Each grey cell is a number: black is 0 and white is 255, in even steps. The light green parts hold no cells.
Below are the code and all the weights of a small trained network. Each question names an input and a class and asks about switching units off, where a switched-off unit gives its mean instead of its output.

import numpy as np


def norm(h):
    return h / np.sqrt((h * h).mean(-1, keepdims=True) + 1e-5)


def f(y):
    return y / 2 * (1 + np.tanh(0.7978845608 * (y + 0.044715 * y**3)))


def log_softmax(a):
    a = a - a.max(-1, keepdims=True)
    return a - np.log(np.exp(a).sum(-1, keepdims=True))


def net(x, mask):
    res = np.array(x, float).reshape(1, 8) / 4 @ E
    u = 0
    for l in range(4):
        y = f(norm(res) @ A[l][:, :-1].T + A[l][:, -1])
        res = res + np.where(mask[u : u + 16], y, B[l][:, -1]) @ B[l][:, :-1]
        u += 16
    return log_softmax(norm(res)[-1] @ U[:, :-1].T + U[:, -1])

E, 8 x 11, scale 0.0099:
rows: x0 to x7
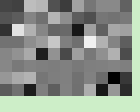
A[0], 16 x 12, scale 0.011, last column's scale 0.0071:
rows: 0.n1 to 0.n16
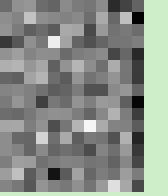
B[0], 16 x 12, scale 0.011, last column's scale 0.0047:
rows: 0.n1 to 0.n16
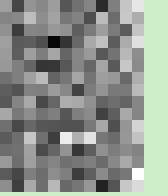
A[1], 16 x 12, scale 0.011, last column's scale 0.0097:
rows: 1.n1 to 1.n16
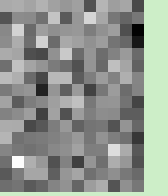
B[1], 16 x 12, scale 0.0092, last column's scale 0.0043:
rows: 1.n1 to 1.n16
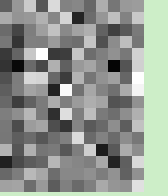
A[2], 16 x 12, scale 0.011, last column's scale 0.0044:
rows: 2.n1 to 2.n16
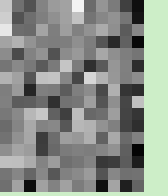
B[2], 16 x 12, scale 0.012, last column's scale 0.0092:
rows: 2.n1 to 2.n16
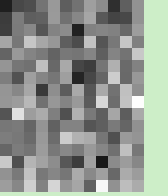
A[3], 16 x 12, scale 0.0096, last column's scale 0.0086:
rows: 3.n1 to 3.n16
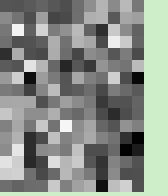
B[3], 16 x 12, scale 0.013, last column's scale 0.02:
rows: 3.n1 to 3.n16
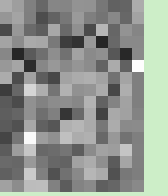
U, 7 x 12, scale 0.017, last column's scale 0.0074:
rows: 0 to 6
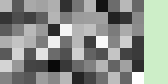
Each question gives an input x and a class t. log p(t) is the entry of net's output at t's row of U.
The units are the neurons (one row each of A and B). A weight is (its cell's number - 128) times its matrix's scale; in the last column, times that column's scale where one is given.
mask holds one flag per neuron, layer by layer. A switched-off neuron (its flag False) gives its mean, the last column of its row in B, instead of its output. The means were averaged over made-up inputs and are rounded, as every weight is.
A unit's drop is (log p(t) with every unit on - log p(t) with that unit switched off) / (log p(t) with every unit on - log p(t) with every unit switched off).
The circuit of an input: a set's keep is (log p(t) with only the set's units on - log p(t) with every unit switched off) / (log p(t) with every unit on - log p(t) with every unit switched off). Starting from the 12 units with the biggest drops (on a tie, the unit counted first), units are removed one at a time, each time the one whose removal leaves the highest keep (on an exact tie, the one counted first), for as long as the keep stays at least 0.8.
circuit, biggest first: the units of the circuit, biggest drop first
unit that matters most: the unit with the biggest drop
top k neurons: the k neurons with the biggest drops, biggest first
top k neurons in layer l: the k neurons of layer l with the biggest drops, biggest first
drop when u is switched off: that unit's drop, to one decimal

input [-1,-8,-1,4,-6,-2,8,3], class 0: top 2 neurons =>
[0.n1 0.n4]
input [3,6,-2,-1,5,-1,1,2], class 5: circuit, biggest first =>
[0.n4]
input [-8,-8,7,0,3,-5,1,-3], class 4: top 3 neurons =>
[1.n7 1.n5 1.n11]
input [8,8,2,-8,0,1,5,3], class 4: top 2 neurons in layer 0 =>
[0.n7 0.n11]
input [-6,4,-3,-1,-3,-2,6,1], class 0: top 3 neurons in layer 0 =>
[0.n1 0.n5 0.n3]
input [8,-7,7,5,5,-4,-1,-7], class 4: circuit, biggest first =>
[2.n9 3.n6]
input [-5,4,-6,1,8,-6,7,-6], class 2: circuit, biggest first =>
[1.n8 1.n10]
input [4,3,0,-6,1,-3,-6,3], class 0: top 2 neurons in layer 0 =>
[0.n16 0.n10]
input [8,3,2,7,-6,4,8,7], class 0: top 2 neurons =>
[0.n1 1.n7]
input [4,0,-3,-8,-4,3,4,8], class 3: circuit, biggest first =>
[2.n16 2.n9]
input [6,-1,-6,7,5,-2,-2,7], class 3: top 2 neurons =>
[2.n16 2.n9]
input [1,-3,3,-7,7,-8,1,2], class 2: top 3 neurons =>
[1.n8 0.n9 2.n12]
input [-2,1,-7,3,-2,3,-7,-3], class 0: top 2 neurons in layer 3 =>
[3.n4 3.n16]
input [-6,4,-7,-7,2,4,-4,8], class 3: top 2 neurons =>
[2.n16 2.n9]
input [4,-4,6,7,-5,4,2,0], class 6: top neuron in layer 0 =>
[0.n11]
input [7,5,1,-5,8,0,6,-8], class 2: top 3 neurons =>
[1.n8 1.n10 2.n9]
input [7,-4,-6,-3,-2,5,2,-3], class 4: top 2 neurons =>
[0.n7 2.n10]
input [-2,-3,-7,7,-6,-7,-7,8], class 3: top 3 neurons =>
[2.n16 0.n1 2.n9]
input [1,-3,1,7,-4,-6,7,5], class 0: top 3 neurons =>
[0.n1 2.n14 0.n5]
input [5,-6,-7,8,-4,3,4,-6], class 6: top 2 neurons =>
[2.n7 1.n2]
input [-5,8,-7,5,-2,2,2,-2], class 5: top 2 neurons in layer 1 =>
[1.n16 1.n11]
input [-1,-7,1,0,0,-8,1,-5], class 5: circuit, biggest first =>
[0.n11]
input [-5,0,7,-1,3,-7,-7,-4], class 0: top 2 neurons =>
[0.n16 1.n13]
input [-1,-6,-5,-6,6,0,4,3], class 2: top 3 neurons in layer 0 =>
[0.n9 0.n4 0.n11]
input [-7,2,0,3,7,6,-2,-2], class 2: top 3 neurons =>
[1.n8 1.n10 0.n9]
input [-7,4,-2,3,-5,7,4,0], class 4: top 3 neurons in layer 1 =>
[1.n5 1.n7 1.n11]
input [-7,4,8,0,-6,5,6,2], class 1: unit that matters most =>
1.n14
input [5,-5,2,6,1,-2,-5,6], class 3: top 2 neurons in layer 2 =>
[2.n9 2.n8]
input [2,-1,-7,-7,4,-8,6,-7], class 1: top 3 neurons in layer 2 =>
[2.n9 2.n2 2.n16]
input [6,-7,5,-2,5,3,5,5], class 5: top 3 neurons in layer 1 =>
[1.n7 1.n5 1.n11]
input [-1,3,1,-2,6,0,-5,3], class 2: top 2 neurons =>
[1.n8 2.n12]
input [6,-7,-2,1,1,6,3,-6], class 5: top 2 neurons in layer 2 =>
[2.n9 2.n16]
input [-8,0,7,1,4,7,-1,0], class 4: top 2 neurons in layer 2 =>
[2.n10 2.n11]
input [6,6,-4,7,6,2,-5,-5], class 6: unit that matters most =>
1.n2
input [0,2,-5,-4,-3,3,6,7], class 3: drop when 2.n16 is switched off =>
0.8
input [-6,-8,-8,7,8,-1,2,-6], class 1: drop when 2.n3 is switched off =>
0.1
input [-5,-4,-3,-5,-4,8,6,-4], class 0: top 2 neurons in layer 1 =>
[1.n8 1.n2]
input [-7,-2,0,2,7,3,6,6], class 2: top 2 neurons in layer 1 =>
[1.n10 1.n8]
